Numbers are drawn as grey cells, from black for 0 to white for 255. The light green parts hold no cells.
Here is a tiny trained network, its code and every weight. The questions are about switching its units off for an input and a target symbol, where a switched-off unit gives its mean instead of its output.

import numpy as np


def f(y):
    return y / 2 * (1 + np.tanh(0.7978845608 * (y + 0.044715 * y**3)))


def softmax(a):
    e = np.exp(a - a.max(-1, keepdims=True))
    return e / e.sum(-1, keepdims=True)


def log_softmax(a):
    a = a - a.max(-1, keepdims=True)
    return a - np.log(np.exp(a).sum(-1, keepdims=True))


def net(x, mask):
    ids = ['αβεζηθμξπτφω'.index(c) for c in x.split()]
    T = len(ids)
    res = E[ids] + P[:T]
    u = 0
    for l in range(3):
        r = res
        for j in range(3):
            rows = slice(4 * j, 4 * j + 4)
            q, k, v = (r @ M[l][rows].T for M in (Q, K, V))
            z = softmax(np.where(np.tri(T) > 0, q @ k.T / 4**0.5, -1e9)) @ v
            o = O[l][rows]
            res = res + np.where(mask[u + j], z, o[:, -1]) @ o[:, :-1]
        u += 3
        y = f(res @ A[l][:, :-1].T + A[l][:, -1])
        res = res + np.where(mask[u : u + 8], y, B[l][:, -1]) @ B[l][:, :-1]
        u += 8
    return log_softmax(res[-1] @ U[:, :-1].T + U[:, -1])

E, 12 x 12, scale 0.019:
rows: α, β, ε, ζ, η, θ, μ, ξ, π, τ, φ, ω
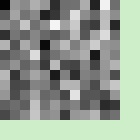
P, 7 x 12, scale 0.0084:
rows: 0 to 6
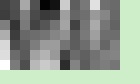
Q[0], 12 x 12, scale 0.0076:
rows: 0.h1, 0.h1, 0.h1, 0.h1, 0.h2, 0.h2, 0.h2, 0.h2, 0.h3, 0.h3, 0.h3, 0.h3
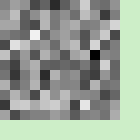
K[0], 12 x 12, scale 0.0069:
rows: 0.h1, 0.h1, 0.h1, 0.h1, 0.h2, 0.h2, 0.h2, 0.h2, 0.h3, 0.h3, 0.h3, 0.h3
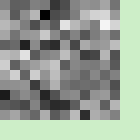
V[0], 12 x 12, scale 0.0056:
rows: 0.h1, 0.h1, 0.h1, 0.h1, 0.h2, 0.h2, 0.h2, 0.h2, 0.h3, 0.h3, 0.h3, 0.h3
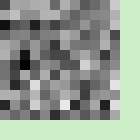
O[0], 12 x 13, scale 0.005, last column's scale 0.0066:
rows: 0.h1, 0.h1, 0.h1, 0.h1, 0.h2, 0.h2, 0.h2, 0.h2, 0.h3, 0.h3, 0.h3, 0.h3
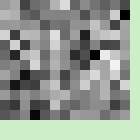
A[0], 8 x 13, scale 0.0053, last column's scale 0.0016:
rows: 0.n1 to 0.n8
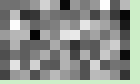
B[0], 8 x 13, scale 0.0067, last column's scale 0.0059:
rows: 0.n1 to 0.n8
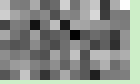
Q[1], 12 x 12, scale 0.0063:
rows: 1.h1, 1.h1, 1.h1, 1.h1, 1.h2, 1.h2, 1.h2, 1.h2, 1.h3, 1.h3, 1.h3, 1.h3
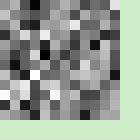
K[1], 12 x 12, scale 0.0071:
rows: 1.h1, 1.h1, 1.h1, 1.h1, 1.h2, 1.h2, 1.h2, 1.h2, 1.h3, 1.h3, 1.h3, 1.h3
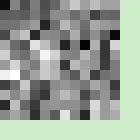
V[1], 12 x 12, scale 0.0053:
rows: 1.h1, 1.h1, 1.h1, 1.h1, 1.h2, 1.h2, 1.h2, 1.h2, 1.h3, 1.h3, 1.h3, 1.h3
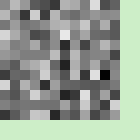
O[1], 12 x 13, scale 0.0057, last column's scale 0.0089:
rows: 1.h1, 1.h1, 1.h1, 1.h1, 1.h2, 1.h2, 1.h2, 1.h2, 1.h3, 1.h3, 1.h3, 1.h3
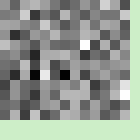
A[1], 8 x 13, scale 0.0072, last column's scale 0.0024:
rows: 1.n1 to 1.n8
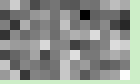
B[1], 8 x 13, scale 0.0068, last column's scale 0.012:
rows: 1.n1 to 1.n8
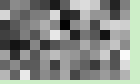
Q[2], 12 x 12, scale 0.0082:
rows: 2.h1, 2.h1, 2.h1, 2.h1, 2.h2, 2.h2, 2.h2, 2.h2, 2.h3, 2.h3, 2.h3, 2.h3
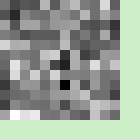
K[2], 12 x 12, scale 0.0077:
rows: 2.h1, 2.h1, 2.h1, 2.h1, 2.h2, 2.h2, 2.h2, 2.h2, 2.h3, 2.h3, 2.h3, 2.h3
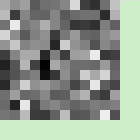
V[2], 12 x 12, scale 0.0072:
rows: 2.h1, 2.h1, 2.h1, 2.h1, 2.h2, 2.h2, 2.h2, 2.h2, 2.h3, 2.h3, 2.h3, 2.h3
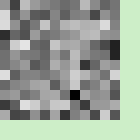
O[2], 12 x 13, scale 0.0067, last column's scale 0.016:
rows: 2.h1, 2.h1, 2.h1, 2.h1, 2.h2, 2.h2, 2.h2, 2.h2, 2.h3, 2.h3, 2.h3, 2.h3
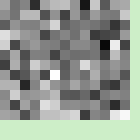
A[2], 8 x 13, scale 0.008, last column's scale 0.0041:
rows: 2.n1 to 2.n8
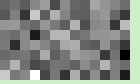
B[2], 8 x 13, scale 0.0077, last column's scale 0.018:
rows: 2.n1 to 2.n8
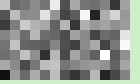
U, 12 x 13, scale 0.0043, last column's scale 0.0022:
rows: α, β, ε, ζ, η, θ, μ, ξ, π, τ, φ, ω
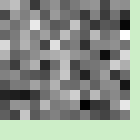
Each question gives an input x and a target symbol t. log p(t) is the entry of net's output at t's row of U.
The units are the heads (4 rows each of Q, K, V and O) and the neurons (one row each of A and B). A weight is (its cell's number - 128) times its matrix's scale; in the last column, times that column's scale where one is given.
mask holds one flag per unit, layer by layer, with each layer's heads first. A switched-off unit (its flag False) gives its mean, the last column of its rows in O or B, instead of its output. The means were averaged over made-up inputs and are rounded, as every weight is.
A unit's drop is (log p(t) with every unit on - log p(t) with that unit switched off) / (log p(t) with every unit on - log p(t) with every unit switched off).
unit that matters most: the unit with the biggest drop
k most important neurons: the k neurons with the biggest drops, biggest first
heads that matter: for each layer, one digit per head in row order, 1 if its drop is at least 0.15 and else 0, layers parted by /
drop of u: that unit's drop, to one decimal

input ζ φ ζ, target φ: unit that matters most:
1.n2
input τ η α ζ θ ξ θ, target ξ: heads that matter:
000 / 000 / 010
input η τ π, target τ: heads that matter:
001 / 010 / 011
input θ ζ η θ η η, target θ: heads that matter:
000 / 010 / 011
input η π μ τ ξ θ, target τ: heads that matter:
000 / 010 / 001
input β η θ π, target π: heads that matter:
000 / 001 / 110
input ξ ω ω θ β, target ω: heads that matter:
000 / 010 / 001
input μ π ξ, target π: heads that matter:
000 / 000 / 010
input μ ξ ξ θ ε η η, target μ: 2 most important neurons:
[1.n5; 1.n6]
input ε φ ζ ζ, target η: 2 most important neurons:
[1.n2; 1.n5]
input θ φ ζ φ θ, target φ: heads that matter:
000 / 000 / 011
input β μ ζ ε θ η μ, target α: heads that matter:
010 / 000 / 001
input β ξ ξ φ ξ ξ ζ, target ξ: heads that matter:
000 / 010 / 010
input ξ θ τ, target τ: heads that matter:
000 / 000 / 011
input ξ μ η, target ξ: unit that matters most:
2.h2
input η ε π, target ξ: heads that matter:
011 / 000 / 010
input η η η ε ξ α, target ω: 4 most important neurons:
[0.n2; 1.n4; 0.n3; 1.n8]
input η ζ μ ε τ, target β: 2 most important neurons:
[2.n8; 1.n3]
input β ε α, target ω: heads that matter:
010 / 010 / 001
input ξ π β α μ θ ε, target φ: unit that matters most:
0.h2
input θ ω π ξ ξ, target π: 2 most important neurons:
[2.n2; 1.n3]
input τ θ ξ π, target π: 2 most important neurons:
[2.n2; 1.n6]
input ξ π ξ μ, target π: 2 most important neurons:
[2.n2; 1.n4]
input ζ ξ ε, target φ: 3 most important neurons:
[0.n4; 1.n7; 1.n3]
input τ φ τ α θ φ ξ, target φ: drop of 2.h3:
0.2
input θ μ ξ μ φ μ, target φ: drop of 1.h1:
0.1
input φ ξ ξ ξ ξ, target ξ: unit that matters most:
2.h2
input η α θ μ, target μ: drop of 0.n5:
0.1
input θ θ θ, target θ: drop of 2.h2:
0.3
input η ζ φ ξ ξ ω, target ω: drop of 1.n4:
0.3
